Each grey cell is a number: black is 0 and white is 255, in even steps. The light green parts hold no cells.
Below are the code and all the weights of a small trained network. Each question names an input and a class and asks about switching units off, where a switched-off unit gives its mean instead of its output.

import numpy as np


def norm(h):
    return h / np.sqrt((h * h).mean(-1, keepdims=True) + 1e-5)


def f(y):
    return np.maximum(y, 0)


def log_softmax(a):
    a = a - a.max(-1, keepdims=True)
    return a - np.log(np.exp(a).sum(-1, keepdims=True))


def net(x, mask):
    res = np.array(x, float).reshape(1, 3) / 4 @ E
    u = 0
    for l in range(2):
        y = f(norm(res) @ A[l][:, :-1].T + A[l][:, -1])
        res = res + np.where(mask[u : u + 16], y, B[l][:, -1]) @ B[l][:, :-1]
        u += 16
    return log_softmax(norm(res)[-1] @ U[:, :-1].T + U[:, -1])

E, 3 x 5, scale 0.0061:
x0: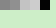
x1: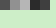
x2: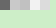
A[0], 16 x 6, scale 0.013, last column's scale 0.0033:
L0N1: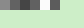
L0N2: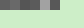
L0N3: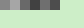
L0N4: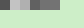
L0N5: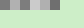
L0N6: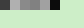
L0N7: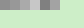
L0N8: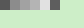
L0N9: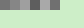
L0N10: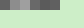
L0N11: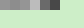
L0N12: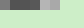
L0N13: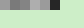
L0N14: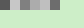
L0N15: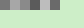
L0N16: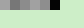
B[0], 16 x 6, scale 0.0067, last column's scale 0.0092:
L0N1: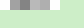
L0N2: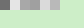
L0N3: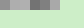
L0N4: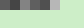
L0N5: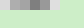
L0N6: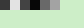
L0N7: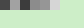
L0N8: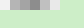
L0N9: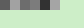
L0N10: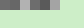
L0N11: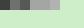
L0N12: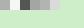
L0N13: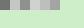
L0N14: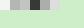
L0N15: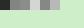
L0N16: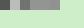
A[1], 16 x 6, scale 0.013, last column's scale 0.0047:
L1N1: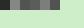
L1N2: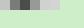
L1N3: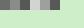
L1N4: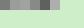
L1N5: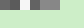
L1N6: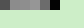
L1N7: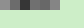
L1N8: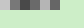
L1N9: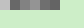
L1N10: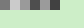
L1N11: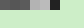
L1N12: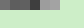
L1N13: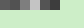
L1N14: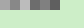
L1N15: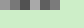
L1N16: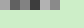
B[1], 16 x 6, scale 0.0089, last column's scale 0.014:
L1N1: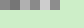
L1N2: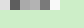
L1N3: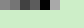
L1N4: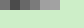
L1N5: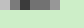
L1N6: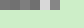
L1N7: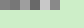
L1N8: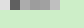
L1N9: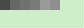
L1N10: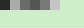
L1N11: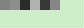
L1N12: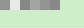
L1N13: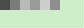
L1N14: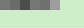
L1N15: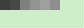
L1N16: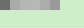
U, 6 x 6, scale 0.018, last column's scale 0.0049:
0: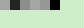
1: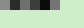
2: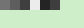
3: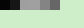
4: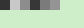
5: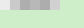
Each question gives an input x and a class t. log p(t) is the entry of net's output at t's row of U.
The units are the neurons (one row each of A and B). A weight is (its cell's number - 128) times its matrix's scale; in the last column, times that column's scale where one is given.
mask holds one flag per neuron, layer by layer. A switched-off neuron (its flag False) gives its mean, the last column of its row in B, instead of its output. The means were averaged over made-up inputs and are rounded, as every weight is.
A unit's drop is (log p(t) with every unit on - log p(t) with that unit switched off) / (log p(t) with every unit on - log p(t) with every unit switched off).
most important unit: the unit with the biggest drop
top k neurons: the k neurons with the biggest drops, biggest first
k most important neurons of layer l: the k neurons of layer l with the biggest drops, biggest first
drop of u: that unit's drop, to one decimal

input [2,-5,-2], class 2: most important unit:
L0N14
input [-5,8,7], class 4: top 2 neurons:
(L0N6, L1N10)
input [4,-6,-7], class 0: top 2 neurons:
(L0N15, L1N10)
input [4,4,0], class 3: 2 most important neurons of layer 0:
(L0N14, L0N8)
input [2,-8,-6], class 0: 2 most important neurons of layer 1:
(L1N15, L1N9)
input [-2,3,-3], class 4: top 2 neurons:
(L0N1, L0N8)
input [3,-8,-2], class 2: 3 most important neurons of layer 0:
(L0N14, L0N8, L0N1)
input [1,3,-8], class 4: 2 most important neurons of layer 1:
(L1N2, L1N8)
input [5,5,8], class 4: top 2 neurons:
(L0N1, L1N2)
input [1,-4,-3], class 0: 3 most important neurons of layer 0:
(L0N14, L0N8, L0N5)
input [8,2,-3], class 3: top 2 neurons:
(L0N14, L1N13)
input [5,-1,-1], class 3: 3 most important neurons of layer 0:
(L0N1, L0N8, L0N12)
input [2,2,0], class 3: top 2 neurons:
(L0N14, L0N8)
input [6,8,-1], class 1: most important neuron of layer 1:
(L1N5)
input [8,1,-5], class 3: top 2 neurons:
(L0N14, L1N13)
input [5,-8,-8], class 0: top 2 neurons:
(L0N15, L1N10)
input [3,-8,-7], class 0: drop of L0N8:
0.2
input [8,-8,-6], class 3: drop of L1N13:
0.1
